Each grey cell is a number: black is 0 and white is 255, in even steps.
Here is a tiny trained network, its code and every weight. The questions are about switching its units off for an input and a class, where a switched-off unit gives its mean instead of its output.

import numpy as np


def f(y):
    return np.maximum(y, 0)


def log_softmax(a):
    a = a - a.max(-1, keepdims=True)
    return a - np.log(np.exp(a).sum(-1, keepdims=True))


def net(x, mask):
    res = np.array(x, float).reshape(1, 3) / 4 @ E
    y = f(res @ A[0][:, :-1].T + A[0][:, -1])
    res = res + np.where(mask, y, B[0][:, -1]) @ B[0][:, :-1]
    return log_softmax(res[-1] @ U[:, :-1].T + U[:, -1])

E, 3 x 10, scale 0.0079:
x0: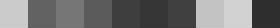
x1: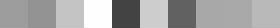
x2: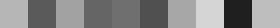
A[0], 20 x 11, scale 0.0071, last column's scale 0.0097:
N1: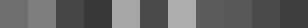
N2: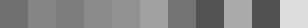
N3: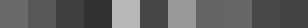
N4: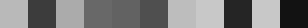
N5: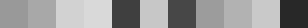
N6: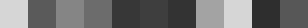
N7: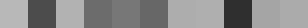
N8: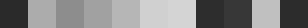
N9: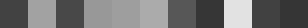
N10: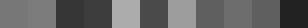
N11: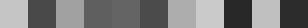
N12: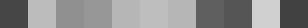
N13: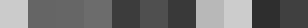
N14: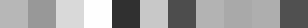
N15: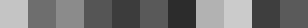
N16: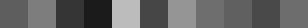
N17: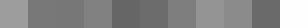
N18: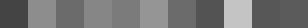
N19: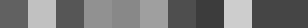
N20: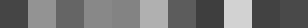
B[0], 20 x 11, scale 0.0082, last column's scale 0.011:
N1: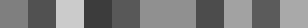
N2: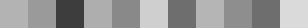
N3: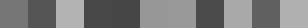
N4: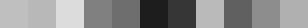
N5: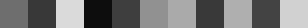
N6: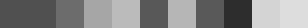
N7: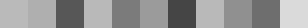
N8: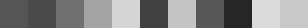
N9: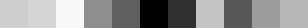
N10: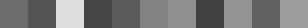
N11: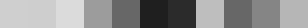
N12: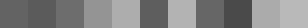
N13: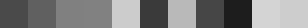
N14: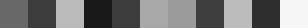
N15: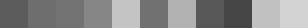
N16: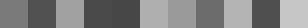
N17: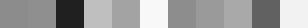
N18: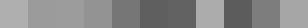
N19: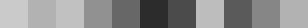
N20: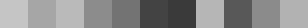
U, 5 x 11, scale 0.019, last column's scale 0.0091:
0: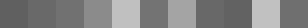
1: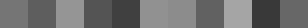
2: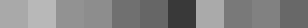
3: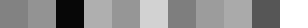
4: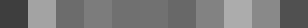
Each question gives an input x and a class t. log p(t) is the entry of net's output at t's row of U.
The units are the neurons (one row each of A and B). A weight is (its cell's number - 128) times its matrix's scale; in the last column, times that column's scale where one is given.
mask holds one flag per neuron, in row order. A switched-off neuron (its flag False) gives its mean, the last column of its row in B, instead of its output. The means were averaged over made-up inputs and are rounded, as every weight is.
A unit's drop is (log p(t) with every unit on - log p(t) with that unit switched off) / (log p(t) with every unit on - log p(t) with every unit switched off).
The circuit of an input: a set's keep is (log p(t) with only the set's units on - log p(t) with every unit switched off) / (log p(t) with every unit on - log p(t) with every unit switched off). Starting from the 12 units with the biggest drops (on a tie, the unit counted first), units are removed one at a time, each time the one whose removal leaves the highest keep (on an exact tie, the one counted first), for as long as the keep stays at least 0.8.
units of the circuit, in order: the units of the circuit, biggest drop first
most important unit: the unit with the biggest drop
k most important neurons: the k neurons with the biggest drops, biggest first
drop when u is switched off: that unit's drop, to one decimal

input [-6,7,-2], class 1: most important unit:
N14
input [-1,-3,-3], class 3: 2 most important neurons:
(N14; N5)
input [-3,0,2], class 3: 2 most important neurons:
(N13; N6)
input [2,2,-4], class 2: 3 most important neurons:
(N9; N19; N20)
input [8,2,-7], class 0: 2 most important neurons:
(N6; N13)
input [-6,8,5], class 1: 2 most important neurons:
(N14; N5)
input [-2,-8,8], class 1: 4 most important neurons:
(N16; N3; N1; N10)
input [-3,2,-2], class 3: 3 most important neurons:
(N13; N6; N15)
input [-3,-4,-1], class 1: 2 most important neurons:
(N6; N13)
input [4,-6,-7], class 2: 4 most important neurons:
(N9; N14; N19; N20)
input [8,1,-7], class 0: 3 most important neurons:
(N6; N13; N15)
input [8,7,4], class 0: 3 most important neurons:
(N6; N13; N15)
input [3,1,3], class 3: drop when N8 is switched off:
0.2
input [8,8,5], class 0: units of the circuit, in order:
(N6)
